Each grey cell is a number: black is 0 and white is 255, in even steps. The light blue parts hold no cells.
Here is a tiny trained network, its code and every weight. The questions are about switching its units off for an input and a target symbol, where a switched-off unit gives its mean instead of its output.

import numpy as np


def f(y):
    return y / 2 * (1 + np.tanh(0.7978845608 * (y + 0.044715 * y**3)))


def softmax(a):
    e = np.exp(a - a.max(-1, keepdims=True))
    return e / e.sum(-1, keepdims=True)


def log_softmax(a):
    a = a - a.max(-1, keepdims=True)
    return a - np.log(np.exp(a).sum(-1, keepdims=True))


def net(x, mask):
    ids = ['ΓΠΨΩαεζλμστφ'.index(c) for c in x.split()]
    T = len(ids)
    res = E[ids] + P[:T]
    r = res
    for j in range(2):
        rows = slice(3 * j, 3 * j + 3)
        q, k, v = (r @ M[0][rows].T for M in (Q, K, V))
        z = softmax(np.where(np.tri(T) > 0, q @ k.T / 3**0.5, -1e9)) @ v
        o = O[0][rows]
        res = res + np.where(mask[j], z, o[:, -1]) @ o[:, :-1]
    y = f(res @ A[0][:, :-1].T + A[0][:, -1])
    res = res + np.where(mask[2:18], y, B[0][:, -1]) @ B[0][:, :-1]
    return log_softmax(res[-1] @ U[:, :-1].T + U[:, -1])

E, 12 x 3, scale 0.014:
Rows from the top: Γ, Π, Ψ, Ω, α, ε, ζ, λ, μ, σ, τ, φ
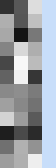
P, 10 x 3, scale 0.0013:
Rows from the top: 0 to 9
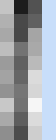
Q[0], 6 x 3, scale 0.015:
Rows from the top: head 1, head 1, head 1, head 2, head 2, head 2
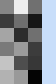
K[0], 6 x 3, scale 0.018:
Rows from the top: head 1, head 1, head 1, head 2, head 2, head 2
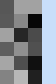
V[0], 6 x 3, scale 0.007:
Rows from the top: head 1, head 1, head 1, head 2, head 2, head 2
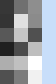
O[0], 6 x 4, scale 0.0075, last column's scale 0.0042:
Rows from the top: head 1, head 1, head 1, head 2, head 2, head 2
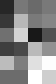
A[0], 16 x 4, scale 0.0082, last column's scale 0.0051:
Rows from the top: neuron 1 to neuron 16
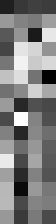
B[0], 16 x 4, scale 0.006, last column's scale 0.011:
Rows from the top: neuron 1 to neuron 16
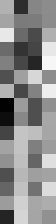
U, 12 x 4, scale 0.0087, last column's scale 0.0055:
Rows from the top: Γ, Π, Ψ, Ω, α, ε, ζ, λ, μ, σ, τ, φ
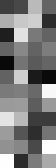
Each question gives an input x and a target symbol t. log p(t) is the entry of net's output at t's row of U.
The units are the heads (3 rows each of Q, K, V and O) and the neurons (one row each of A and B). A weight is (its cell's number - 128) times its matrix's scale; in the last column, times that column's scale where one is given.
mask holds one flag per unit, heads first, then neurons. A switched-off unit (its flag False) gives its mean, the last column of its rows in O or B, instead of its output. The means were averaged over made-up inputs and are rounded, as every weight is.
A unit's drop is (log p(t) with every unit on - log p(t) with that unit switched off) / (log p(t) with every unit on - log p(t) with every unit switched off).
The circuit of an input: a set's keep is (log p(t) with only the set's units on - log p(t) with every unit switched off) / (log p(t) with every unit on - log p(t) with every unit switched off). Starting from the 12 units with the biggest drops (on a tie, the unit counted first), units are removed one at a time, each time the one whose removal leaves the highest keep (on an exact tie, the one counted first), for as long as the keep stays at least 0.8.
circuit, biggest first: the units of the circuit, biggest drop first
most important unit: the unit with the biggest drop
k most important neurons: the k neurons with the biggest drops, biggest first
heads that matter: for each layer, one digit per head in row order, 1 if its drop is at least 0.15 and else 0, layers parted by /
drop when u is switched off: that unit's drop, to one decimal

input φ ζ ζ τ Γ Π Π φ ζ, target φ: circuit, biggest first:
[neuron 9; neuron 8; neuron 14]
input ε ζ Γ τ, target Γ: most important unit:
head 2
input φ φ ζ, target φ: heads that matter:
01
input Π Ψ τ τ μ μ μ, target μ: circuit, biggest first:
[head 2; neuron 4]
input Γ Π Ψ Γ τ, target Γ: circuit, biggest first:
[head 2; neuron 12]
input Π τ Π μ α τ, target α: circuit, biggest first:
[head 1; neuron 9; neuron 4; neuron 12]
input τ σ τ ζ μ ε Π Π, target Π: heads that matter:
10
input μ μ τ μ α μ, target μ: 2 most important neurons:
[neuron 3; neuron 4]
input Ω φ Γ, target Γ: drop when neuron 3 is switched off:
0.1
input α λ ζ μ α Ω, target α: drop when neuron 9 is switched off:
0.3
